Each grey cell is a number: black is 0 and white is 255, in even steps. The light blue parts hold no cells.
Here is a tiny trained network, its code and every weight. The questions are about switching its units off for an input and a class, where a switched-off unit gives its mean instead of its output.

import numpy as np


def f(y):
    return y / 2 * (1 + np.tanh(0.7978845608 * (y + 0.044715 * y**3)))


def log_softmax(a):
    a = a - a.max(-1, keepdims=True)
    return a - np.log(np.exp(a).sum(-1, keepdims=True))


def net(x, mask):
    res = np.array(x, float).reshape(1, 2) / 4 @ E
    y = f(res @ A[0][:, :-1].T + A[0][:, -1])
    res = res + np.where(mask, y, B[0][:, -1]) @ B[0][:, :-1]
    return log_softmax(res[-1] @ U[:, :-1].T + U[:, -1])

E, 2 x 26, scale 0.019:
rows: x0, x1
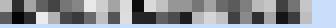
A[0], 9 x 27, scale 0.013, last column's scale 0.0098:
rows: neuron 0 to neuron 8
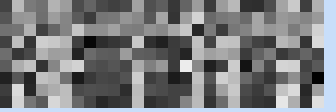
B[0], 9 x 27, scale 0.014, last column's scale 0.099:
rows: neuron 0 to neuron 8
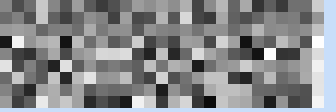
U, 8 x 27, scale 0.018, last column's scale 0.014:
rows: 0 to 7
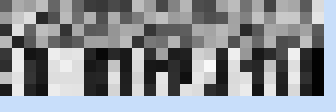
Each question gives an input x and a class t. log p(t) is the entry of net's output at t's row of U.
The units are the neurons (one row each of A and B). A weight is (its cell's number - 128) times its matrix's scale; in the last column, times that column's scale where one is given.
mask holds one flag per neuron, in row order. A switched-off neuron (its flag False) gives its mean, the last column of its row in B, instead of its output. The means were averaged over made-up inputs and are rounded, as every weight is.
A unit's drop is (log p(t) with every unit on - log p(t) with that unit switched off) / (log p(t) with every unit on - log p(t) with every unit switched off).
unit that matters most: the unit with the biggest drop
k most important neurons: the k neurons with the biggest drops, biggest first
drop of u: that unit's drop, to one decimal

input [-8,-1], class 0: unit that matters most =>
neuron 8
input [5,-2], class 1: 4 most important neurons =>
(neuron 4; neuron 8; neuron 3; neuron 7)
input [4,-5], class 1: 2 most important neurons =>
(neuron 4; neuron 8)
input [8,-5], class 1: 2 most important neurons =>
(neuron 4; neuron 8)
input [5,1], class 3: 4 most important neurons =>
(neuron 3; neuron 8; neuron 5; neuron 6)
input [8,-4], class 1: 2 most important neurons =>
(neuron 4; neuron 8)
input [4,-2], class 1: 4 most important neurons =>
(neuron 4; neuron 8; neuron 3; neuron 7)
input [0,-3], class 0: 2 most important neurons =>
(neuron 4; neuron 6)
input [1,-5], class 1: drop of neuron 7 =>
0.1
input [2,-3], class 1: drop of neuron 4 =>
0.3
